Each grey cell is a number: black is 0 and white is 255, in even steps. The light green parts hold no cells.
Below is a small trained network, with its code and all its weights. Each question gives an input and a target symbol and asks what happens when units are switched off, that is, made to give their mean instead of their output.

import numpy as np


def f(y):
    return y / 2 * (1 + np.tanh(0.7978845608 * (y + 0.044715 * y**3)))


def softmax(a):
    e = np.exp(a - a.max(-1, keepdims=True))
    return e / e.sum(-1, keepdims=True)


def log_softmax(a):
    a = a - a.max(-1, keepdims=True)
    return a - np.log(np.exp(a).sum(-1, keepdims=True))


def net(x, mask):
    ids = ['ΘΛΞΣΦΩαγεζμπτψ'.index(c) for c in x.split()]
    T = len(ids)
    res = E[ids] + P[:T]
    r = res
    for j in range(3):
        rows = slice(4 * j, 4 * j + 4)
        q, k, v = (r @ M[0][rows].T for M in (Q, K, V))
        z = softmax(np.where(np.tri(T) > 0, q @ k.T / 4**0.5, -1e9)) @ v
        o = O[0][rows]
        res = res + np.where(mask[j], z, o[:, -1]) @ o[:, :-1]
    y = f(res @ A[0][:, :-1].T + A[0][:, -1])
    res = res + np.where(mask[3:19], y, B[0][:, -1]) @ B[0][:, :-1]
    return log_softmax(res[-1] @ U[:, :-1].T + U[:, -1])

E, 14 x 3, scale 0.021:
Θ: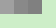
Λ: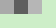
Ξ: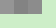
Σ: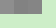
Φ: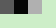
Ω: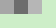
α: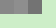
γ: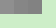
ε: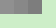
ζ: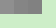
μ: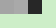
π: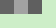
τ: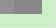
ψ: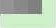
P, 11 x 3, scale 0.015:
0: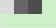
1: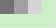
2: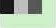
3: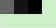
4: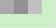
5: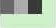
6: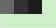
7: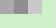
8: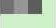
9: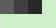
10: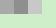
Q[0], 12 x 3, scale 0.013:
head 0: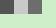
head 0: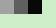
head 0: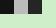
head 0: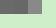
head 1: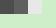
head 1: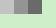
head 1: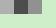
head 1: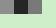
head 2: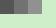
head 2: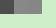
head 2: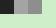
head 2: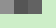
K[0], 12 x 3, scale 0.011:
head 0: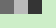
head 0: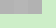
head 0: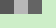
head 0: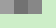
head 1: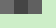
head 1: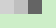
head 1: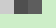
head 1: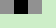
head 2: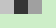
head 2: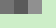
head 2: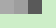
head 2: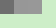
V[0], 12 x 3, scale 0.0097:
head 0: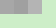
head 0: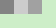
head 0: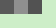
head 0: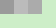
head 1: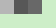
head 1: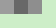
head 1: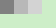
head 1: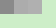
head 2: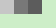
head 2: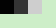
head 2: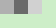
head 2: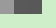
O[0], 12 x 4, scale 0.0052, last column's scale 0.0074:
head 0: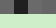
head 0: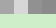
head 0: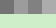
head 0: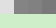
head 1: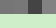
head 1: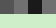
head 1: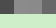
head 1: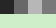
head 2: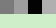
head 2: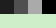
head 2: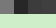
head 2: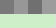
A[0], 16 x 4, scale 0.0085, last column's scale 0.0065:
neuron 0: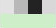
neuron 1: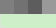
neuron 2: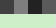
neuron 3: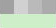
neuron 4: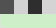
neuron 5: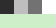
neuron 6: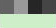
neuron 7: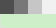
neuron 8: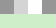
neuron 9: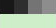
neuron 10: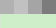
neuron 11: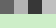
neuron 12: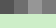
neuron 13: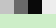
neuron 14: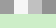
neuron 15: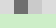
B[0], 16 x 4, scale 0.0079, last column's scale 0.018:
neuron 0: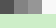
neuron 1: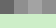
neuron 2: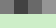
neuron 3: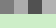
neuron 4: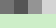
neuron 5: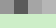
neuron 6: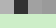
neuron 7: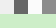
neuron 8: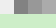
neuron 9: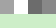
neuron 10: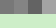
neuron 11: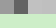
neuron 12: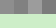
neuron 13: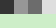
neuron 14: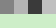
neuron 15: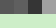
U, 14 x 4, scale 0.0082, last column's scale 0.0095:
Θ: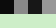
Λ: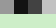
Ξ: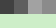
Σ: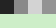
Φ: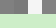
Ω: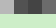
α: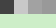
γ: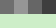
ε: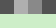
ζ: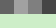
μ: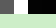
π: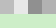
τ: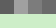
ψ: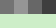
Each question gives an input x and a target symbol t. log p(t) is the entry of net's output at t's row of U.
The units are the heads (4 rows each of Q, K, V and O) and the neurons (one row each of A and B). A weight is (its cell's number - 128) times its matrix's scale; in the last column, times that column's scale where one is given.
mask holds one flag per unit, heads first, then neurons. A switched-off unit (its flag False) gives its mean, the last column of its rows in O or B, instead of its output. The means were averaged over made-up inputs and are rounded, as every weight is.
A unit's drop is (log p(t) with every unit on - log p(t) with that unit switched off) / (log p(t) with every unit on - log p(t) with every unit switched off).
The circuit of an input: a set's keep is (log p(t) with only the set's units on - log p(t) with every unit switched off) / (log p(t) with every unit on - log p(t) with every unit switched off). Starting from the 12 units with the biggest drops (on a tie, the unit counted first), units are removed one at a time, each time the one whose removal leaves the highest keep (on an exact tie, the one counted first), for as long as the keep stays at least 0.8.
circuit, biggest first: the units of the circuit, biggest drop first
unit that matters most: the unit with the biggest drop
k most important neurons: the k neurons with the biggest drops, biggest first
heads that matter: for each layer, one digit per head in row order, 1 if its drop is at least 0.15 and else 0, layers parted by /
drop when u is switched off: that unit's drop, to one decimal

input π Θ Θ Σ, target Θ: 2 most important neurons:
[neuron 13; neuron 8]
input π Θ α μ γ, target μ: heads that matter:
010
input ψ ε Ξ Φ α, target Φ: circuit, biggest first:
[head 0; neuron 7; head 2; neuron 13]
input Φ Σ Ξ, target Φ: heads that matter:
001
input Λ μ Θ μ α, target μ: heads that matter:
001
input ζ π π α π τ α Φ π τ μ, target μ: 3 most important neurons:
[neuron 14; neuron 15; neuron 3]
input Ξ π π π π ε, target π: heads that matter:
111
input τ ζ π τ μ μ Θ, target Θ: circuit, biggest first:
[neuron 13; neuron 8]
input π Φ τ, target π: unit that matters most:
head 1
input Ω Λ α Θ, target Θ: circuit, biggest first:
[neuron 13; head 1]
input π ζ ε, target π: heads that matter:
110
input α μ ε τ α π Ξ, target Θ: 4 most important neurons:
[neuron 13; neuron 8; neuron 7; neuron 5]
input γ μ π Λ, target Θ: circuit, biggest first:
[head 1; neuron 13; neuron 8]
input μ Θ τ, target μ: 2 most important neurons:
[neuron 14; neuron 3]
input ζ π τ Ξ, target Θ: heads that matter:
010
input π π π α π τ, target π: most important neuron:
[neuron 8]
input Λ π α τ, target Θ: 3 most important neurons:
[neuron 13; neuron 8; neuron 7]
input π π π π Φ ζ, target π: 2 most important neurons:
[neuron 8; neuron 13]
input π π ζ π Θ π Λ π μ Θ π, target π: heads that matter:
000
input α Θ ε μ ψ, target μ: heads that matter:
010
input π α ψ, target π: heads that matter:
110
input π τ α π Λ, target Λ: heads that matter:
100
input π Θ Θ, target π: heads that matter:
110
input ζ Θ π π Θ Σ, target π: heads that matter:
111
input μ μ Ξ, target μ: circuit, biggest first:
[head 2]
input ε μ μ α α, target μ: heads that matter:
001
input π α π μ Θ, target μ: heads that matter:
010
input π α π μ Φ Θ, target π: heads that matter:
111
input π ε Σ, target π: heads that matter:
110
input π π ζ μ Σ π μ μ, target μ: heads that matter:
000
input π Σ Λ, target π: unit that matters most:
neuron 0
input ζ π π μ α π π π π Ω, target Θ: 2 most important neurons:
[neuron 8; neuron 11]
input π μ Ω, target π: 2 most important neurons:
[neuron 13; neuron 8]
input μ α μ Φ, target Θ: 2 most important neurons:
[neuron 9; neuron 13]
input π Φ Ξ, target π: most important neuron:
[neuron 13]
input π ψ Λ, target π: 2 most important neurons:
[neuron 0; neuron 13]
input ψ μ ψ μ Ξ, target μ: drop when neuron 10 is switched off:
0.0
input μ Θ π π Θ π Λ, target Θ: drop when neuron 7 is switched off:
0.1
